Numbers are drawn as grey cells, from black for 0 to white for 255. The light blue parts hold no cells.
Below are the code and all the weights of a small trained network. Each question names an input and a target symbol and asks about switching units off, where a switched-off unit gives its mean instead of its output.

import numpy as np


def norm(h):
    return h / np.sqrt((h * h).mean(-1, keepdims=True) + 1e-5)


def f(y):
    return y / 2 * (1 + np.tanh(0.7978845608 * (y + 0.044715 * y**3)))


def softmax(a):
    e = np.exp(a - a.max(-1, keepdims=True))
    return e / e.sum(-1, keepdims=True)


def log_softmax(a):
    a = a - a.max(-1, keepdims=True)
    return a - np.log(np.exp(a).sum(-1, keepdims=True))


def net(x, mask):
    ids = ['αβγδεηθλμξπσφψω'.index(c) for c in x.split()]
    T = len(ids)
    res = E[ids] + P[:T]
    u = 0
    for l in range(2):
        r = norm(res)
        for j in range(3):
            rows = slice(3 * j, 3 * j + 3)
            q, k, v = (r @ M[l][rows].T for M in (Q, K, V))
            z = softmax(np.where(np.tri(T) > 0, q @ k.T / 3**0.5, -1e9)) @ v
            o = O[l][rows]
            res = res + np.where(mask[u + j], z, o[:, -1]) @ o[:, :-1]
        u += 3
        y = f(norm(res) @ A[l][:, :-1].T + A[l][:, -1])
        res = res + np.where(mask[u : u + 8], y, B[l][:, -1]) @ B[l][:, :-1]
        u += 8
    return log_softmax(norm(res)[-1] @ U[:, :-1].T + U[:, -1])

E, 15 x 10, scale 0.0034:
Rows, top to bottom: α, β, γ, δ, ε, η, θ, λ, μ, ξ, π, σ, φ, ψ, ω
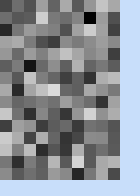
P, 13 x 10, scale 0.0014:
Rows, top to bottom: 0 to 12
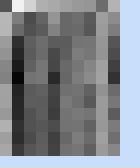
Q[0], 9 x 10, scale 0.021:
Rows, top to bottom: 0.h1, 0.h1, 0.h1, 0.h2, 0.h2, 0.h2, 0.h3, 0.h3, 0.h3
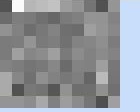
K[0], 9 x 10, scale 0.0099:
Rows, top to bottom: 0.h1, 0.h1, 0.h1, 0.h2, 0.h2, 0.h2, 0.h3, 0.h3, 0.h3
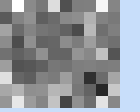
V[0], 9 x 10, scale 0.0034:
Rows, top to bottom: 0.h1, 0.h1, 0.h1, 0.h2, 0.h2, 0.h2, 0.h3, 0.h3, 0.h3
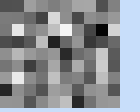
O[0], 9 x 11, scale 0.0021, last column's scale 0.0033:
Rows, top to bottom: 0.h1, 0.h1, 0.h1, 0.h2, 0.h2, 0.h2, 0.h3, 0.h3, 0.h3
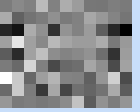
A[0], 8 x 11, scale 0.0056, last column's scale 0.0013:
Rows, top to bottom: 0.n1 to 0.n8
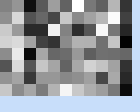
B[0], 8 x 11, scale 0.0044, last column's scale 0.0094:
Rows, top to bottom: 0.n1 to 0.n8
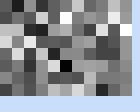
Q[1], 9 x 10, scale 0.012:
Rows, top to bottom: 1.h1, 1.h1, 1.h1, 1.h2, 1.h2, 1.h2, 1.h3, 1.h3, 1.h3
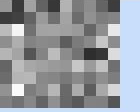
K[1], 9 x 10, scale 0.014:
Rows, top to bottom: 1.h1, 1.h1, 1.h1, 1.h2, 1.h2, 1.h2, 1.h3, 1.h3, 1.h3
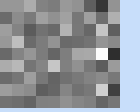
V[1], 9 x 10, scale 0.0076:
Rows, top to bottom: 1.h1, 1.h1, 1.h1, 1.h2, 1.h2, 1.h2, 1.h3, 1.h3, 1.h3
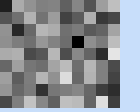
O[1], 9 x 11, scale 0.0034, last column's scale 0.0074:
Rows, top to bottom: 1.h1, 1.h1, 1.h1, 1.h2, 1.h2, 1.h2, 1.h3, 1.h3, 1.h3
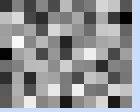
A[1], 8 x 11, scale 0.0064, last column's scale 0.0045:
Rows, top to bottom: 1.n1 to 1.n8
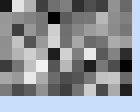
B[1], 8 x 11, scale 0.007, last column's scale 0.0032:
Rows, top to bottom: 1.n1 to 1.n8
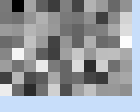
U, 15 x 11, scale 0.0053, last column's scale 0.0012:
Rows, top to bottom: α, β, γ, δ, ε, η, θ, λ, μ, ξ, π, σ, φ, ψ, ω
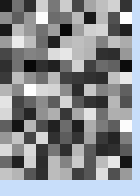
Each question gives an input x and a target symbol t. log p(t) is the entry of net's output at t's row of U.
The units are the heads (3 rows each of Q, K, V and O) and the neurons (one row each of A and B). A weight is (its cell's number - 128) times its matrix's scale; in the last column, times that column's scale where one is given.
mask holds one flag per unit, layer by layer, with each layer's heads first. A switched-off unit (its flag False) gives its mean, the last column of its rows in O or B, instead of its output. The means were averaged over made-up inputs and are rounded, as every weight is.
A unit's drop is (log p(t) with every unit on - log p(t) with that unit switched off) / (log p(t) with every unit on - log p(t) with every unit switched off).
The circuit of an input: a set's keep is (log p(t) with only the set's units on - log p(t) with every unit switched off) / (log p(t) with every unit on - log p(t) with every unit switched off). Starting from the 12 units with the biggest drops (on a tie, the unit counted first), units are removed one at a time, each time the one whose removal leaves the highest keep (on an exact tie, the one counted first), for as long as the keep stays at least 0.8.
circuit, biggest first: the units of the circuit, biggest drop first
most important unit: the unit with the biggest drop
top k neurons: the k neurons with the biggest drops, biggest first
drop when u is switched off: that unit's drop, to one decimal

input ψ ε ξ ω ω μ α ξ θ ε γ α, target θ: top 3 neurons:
[0.n3 1.n7 0.n8]
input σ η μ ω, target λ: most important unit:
0.h1
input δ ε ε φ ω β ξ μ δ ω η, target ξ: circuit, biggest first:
[0.n3 1.n8 0.h1]
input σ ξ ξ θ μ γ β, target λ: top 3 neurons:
[0.n3 0.n2 0.n5]
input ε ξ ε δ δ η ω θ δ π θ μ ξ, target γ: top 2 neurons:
[0.n8 0.n3]
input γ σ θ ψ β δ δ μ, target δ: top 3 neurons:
[0.n3 0.n2 1.n4]
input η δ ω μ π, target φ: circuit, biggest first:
[0.n3 1.h1 0.n2]
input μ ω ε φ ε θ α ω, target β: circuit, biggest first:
[0.h1 1.h2 1.n6 1.h3]
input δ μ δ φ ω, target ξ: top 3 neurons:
[0.n4 0.n3 0.n2]
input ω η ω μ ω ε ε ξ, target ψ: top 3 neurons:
[0.n3 0.n1 0.n2]
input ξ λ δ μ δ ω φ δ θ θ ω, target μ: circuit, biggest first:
[0.h1 1.h2]
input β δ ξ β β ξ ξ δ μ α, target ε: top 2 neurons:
[0.n3 0.n8]
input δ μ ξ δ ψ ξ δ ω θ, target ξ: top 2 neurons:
[0.n4 0.n3]
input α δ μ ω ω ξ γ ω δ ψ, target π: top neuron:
[0.n2]
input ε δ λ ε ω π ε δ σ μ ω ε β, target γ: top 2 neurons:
[0.n8 0.n3]
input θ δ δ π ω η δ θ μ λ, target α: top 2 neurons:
[0.n3 0.n4]
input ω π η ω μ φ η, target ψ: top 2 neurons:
[0.n3 0.n1]
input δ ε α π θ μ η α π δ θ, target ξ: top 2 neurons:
[0.n3 0.n4]
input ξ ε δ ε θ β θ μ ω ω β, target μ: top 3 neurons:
[0.n3 0.n2 0.n6]
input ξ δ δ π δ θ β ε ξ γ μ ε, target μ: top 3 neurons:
[0.n3 0.n2 0.n4]
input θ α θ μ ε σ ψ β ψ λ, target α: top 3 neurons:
[0.n3 0.n4 0.n7]
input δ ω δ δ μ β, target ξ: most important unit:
0.h3
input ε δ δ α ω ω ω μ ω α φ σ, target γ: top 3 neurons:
[0.n8 0.n3 0.n2]
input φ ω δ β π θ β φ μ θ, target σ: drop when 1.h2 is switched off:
0.3
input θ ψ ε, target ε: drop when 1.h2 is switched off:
0.1
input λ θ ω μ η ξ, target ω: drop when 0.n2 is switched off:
0.2
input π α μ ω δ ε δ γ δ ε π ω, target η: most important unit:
1.h1
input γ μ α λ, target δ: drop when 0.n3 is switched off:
1.0
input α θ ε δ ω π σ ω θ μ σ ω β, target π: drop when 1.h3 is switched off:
0.6
